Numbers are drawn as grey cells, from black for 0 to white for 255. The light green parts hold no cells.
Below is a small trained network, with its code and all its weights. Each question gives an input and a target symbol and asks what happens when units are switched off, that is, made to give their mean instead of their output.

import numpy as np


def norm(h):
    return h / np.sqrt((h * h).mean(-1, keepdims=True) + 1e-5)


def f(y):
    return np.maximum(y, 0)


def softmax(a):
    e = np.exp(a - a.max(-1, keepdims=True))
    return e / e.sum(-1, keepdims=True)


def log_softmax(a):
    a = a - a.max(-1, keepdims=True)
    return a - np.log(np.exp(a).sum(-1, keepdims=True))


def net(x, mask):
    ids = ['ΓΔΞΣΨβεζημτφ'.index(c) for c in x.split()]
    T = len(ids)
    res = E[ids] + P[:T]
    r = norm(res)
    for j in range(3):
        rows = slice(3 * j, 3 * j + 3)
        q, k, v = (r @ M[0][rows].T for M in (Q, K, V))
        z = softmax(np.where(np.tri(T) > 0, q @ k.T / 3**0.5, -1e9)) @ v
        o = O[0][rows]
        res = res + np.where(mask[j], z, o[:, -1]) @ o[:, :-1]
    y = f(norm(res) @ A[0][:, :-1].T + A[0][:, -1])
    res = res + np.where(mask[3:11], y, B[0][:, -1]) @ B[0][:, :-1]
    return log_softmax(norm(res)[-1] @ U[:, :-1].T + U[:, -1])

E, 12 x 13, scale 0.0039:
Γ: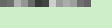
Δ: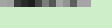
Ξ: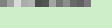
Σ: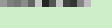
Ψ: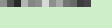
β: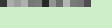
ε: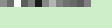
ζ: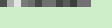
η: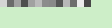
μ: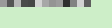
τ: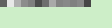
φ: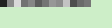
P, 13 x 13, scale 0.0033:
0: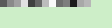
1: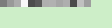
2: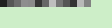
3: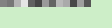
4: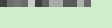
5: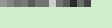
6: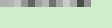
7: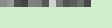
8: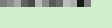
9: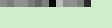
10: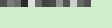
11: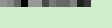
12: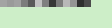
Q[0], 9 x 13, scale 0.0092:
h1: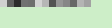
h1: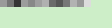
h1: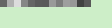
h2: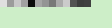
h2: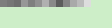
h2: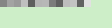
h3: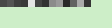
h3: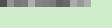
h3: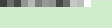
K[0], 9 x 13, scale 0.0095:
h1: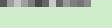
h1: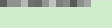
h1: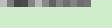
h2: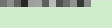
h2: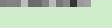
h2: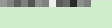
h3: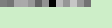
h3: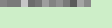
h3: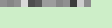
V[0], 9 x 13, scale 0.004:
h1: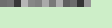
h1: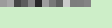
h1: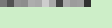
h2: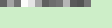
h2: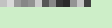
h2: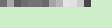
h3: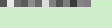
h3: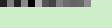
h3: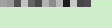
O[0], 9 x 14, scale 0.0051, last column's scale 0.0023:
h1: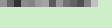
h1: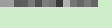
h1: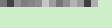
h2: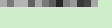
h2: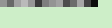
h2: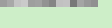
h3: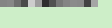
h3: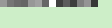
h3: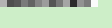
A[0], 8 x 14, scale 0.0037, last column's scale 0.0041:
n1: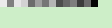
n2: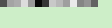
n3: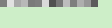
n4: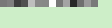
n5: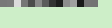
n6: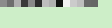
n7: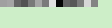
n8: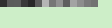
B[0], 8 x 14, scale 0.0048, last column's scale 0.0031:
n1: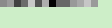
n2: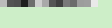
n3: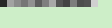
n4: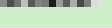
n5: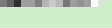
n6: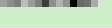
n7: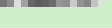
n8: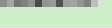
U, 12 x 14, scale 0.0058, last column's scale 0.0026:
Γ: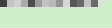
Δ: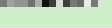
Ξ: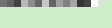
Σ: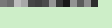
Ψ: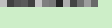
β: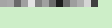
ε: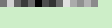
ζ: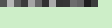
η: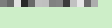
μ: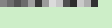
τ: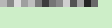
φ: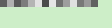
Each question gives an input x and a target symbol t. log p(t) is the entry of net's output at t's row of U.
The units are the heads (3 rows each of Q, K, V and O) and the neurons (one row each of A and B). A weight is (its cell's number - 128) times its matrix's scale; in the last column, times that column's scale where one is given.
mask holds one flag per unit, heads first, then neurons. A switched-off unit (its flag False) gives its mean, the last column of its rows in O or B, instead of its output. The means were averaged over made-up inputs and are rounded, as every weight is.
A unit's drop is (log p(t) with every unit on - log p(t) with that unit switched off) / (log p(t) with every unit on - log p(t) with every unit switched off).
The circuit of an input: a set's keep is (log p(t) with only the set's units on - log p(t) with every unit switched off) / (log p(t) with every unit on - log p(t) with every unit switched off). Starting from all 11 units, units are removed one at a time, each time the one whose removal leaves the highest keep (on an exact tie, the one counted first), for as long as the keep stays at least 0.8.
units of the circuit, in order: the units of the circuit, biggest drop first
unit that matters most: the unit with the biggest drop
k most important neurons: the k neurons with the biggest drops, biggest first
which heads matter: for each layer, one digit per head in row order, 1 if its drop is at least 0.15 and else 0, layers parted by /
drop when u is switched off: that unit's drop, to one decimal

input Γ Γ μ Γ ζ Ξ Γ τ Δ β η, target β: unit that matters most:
h2
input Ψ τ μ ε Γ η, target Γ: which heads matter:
011
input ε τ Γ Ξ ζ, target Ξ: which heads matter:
011
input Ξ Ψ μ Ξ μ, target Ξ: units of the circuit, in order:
(h2 h3)
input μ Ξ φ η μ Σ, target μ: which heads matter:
010
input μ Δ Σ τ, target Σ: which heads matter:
011
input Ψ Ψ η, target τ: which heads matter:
100
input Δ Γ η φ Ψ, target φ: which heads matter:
011
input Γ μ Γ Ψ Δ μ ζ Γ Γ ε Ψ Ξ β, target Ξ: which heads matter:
000
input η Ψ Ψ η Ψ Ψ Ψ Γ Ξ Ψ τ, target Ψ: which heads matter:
001
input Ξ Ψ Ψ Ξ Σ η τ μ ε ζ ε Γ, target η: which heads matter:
100
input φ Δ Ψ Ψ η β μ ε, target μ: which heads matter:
010
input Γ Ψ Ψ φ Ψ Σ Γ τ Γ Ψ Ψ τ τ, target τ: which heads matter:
011
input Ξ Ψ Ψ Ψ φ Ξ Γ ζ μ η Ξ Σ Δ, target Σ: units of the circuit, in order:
(h3 h2 n7)
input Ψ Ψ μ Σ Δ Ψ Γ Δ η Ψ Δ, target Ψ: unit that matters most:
h3
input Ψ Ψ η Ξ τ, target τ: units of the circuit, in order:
(h1 n6)
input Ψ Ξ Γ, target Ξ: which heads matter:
110
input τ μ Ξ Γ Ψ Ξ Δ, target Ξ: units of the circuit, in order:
(h2 n5)
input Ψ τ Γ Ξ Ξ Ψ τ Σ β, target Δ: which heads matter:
100
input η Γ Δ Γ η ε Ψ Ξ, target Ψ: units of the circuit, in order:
(h3)
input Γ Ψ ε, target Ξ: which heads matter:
100
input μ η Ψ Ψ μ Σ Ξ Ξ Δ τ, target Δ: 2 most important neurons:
(n4 n8)
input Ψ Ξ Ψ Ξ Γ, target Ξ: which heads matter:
010
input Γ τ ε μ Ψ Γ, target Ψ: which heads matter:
011
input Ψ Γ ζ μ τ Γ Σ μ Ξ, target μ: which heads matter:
010
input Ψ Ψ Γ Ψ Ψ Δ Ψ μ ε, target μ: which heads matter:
000
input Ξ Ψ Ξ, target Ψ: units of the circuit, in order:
(h2)
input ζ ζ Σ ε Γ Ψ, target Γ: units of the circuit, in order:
(h3 h2 h1)
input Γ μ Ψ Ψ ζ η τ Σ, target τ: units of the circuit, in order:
(h2 h3)
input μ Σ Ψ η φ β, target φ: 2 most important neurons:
(n5 n2)
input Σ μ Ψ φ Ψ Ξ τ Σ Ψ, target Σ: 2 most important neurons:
(n7 n5)
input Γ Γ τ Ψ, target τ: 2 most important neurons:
(n5 n4)
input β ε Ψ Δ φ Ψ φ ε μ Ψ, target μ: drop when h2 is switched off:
1.0
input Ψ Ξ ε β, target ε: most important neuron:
(n8)
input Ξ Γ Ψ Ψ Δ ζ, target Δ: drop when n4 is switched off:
0.3
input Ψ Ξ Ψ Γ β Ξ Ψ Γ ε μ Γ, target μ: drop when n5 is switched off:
-0.1
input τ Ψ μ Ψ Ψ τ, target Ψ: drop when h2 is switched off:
0.2
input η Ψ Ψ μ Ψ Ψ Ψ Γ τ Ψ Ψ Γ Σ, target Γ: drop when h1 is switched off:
0.1
